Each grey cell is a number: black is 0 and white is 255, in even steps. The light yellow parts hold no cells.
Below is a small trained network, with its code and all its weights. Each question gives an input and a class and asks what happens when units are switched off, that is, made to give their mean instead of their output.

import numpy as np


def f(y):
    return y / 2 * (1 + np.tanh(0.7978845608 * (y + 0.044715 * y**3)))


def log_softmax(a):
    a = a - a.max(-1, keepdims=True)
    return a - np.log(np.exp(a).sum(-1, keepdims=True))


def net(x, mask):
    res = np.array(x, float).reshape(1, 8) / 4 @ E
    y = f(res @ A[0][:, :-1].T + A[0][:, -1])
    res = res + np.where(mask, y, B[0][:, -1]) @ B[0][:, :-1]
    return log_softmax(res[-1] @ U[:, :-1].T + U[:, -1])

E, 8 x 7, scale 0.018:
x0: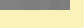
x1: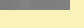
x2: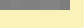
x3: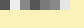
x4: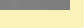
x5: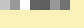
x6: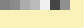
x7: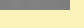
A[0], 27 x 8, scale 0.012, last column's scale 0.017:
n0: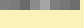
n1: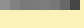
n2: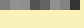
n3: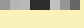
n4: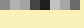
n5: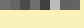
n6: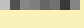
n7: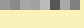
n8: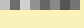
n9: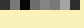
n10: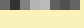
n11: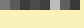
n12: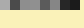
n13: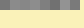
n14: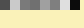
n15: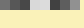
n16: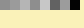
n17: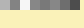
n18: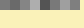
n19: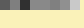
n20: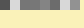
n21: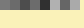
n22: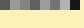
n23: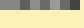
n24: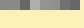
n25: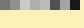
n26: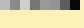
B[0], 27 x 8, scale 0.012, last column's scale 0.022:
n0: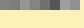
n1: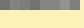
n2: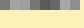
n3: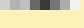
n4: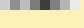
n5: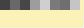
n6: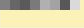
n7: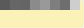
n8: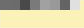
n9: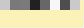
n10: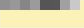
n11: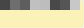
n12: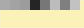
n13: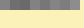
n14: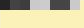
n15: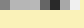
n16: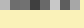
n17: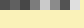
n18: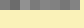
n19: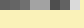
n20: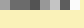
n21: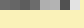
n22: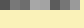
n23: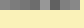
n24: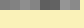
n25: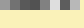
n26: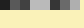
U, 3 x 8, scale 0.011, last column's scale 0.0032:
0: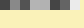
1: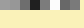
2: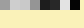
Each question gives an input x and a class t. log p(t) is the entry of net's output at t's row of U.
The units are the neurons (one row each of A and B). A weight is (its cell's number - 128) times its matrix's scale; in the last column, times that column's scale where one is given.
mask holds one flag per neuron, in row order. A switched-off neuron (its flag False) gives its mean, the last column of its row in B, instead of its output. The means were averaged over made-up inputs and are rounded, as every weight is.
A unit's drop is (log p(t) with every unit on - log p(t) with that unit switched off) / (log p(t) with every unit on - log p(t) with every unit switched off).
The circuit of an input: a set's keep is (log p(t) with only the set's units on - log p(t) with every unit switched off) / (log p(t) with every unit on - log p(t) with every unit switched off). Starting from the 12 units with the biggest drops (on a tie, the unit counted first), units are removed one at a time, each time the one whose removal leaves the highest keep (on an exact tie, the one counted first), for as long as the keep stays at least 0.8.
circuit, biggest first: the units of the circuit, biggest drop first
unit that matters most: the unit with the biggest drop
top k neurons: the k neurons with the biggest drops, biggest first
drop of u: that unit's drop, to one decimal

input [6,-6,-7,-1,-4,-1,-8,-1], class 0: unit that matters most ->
n11
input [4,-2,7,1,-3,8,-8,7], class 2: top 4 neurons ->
n3, n4, n20, n9
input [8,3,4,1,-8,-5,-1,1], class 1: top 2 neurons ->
n9, n14
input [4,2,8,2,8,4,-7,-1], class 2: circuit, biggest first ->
n3, n4
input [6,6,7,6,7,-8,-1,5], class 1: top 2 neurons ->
n9, n20
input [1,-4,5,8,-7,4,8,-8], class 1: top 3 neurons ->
n16, n25, n20
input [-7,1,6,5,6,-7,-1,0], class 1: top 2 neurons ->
n9, n20
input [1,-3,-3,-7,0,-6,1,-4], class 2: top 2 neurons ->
n15, n10
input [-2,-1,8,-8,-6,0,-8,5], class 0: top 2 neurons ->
n11, n5
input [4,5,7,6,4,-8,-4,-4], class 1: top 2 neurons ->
n9, n20
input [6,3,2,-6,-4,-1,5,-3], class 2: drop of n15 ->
0.1
